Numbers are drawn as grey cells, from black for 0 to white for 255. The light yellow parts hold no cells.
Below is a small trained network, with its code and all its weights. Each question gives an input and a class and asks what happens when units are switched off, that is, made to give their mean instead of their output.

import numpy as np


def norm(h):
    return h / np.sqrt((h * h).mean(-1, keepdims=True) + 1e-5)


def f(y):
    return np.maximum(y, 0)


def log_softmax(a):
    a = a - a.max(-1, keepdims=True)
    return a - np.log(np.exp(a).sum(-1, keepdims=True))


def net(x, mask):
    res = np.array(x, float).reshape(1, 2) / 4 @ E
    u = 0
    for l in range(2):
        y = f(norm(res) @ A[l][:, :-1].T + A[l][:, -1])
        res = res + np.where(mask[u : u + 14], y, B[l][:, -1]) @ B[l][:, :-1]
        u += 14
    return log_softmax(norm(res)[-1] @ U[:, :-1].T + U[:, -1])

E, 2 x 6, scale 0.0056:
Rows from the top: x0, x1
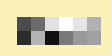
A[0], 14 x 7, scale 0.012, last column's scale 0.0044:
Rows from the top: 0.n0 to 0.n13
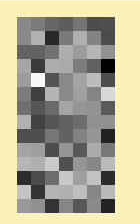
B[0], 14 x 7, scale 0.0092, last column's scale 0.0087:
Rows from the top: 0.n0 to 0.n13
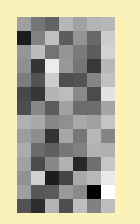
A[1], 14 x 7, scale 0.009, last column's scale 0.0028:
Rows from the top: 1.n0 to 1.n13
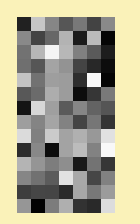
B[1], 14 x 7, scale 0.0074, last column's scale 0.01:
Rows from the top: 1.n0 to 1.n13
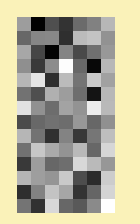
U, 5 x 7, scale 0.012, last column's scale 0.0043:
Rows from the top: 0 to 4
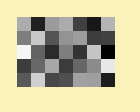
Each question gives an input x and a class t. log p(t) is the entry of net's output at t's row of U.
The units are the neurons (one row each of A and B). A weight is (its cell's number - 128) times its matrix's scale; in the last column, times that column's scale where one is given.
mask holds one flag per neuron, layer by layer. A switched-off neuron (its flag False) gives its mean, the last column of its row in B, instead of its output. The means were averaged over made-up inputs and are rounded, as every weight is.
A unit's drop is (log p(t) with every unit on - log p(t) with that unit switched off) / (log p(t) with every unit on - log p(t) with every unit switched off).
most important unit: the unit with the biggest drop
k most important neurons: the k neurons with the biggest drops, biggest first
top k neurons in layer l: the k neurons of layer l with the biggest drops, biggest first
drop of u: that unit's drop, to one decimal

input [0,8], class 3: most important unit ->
0.n4
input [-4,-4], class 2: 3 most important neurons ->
0.n12, 0.n5, 0.n7
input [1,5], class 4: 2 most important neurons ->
0.n11, 1.n13
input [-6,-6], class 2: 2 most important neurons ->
0.n12, 0.n5
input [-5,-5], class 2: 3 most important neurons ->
0.n12, 0.n5, 0.n7
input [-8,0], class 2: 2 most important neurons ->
0.n7, 0.n12
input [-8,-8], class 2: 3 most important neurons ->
0.n12, 0.n5, 0.n7
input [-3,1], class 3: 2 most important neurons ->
0.n13, 0.n12
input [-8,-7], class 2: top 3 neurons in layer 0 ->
0.n12, 0.n5, 0.n7
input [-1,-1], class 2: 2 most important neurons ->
0.n12, 0.n5
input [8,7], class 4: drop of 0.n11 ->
0.4
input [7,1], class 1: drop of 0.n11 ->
0.7
